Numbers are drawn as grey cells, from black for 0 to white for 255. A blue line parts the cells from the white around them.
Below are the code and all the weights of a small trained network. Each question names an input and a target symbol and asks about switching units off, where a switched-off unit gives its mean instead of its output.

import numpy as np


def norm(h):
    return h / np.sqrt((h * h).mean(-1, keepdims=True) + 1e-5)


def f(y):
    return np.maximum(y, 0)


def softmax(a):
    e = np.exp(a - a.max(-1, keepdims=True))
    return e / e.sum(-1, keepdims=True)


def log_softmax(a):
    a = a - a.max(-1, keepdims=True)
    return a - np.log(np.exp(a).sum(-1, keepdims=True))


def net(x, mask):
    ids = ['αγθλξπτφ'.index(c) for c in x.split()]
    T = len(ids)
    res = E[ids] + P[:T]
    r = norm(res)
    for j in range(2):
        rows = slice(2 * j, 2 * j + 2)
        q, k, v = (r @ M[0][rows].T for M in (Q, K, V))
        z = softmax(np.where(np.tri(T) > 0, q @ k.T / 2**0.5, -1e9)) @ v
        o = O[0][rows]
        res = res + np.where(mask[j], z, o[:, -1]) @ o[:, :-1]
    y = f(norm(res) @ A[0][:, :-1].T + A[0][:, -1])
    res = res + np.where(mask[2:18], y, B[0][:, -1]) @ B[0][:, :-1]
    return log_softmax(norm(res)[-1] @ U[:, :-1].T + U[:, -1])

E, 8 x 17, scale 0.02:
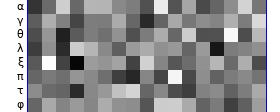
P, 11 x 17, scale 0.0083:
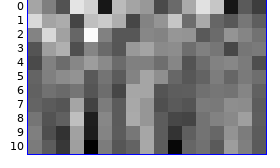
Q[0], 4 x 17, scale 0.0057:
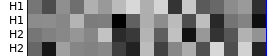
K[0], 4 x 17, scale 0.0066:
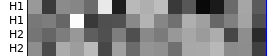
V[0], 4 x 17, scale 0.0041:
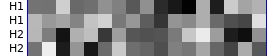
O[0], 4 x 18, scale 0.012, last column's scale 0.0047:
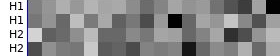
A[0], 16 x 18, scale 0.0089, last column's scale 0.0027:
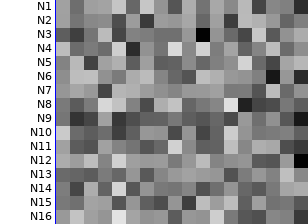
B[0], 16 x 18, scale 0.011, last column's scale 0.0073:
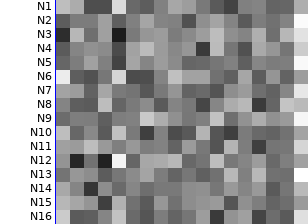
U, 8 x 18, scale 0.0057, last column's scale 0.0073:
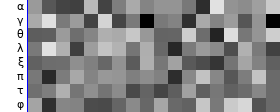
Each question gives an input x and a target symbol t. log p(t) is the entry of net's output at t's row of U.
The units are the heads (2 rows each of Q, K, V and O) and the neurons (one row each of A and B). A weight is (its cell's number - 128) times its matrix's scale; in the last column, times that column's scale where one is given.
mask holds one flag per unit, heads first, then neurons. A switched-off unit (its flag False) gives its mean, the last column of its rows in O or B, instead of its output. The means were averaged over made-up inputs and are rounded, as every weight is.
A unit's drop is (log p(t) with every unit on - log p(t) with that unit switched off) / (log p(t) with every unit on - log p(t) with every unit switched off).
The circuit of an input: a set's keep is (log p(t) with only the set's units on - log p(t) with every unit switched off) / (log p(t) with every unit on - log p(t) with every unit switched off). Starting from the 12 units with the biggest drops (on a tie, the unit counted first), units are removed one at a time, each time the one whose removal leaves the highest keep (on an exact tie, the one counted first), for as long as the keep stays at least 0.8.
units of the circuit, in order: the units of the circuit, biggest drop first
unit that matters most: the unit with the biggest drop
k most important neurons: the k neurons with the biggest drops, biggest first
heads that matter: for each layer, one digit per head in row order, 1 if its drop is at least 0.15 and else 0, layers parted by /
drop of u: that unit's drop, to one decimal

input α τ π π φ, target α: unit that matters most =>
N12
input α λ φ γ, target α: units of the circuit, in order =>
(N6; H1)
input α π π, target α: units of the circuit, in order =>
(H2; H1; N15; N6)
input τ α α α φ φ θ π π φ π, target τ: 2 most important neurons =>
(N15; N8)
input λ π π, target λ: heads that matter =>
00
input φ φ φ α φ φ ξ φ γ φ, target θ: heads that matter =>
00
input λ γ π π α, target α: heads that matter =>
10
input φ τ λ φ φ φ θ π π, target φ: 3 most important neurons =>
(N11; N9; N4)
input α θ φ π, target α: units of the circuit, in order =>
(H2; N15; H1; N6)
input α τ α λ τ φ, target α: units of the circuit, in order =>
(H1; N12; N6)
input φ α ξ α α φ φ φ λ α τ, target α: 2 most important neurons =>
(N10; N5)
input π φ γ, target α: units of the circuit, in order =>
(N6; H1; N12)
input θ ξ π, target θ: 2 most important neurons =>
(N4; N16)
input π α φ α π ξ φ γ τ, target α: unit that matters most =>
N10
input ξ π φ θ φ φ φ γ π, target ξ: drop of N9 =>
0.1
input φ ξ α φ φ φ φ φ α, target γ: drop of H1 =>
1.0
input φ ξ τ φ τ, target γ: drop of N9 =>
0.2
